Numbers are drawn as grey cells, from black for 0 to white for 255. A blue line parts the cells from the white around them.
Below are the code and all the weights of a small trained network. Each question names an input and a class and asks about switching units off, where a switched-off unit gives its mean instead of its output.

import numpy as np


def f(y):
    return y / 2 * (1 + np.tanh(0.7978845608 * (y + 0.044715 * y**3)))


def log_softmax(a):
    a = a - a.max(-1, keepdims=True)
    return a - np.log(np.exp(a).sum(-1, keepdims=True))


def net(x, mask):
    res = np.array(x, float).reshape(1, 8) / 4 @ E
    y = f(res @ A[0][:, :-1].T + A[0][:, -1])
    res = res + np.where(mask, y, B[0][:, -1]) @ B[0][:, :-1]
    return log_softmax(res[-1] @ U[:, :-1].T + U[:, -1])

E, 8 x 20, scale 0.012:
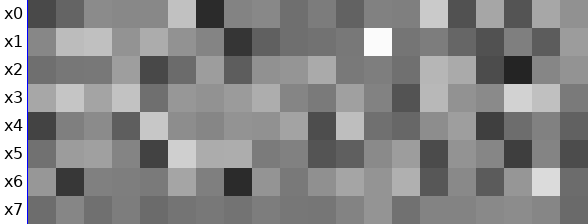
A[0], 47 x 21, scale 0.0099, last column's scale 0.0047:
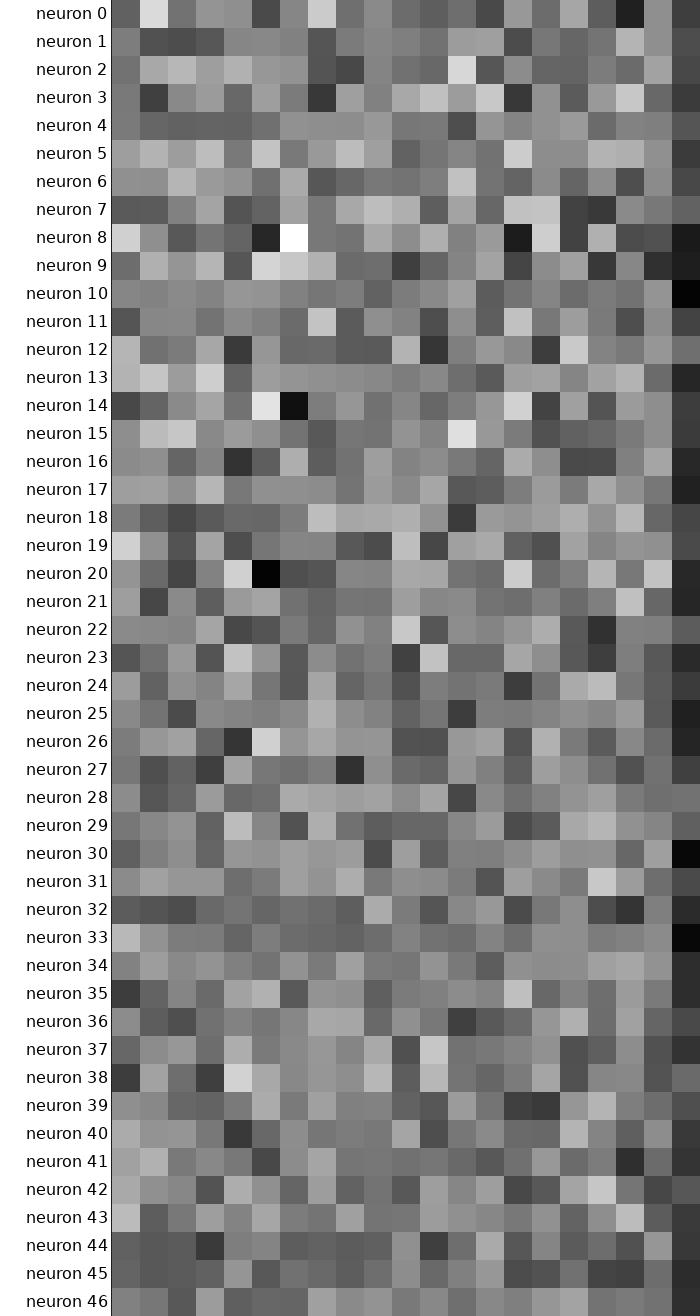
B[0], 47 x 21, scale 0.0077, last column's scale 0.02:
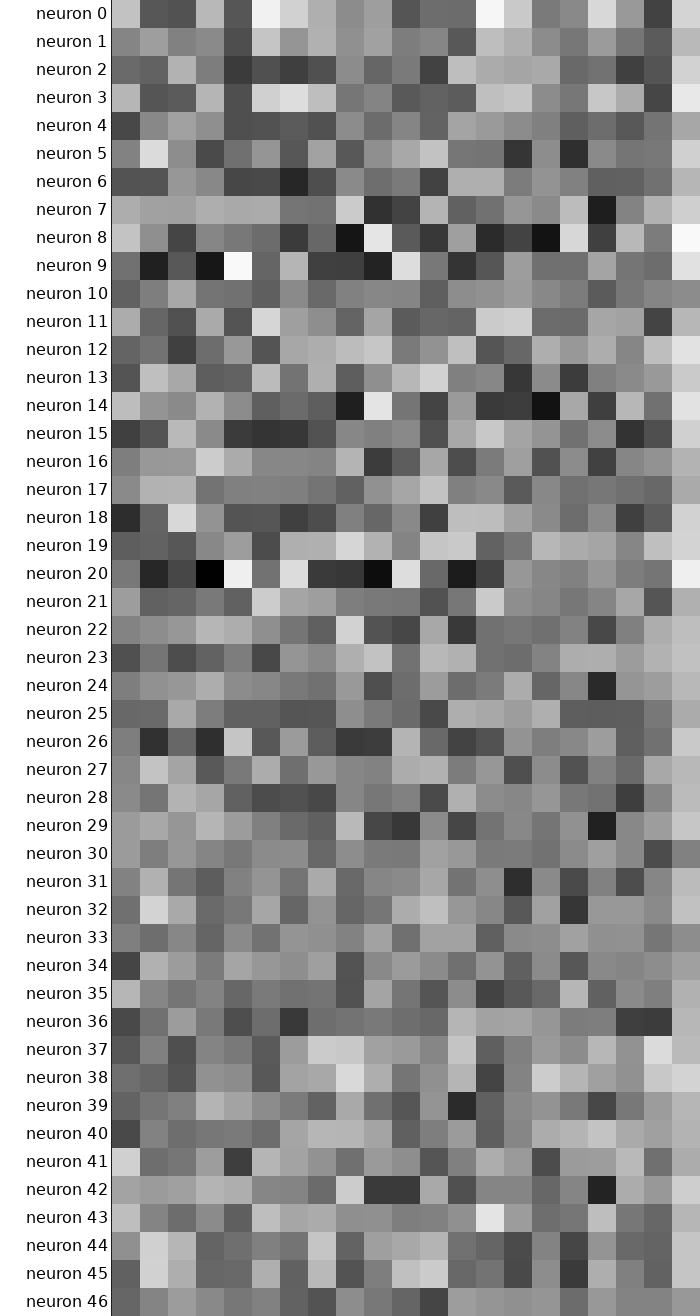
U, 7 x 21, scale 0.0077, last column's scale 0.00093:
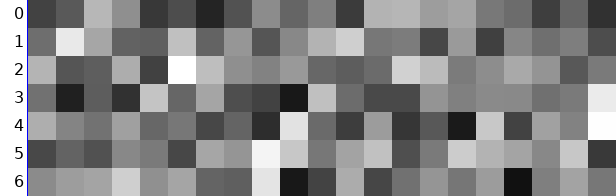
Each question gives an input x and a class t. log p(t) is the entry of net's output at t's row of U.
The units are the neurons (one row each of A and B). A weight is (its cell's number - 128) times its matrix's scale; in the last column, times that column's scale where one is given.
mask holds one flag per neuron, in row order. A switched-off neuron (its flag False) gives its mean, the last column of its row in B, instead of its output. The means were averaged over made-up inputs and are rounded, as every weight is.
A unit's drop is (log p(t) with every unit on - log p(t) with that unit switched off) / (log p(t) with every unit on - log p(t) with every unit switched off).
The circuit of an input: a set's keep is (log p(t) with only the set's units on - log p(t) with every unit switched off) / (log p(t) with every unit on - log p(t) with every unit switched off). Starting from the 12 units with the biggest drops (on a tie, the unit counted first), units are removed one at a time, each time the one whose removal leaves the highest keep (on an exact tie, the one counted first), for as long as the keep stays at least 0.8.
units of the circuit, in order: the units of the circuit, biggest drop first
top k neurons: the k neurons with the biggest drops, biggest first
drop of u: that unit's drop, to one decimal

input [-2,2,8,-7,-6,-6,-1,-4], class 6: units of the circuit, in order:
neuron 22
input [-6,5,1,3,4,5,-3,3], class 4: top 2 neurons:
neuron 8; neuron 20
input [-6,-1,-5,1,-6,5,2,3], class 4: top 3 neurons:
neuron 8; neuron 20; neuron 38
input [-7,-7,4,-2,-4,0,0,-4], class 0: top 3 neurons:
neuron 18; neuron 14; neuron 36
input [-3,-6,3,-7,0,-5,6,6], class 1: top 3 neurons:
neuron 45; neuron 44; neuron 32
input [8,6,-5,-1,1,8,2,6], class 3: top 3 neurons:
neuron 9; neuron 26; neuron 8
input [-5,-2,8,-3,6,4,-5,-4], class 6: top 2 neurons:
neuron 7; neuron 16
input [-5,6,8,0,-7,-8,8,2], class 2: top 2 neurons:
neuron 3; neuron 9
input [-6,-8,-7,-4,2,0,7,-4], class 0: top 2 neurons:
neuron 18; neuron 28
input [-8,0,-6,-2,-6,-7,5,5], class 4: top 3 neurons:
neuron 8; neuron 9; neuron 26
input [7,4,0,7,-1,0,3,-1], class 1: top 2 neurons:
neuron 5; neuron 8
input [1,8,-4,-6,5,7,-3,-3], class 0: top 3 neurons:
neuron 2; neuron 15; neuron 20
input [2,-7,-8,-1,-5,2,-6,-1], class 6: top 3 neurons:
neuron 29; neuron 42; neuron 24
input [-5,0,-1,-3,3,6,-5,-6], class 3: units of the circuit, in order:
neuron 9
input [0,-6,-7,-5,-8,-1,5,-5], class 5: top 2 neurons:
neuron 12; neuron 19
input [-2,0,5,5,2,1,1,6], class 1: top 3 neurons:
neuron 13; neuron 42; neuron 29
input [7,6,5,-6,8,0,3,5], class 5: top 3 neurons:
neuron 23; neuron 8; neuron 38
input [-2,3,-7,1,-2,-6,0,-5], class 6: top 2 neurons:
neuron 42; neuron 9
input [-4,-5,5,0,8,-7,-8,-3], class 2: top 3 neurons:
neuron 0; neuron 41; neuron 11
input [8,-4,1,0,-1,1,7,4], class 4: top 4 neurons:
neuron 14; neuron 0; neuron 35; neuron 11
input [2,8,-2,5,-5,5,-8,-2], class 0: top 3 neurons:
neuron 2; neuron 15; neuron 6
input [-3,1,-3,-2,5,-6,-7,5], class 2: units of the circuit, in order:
neuron 0
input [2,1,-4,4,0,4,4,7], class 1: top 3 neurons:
neuron 20; neuron 0; neuron 5
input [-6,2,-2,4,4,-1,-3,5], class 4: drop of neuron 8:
1.0
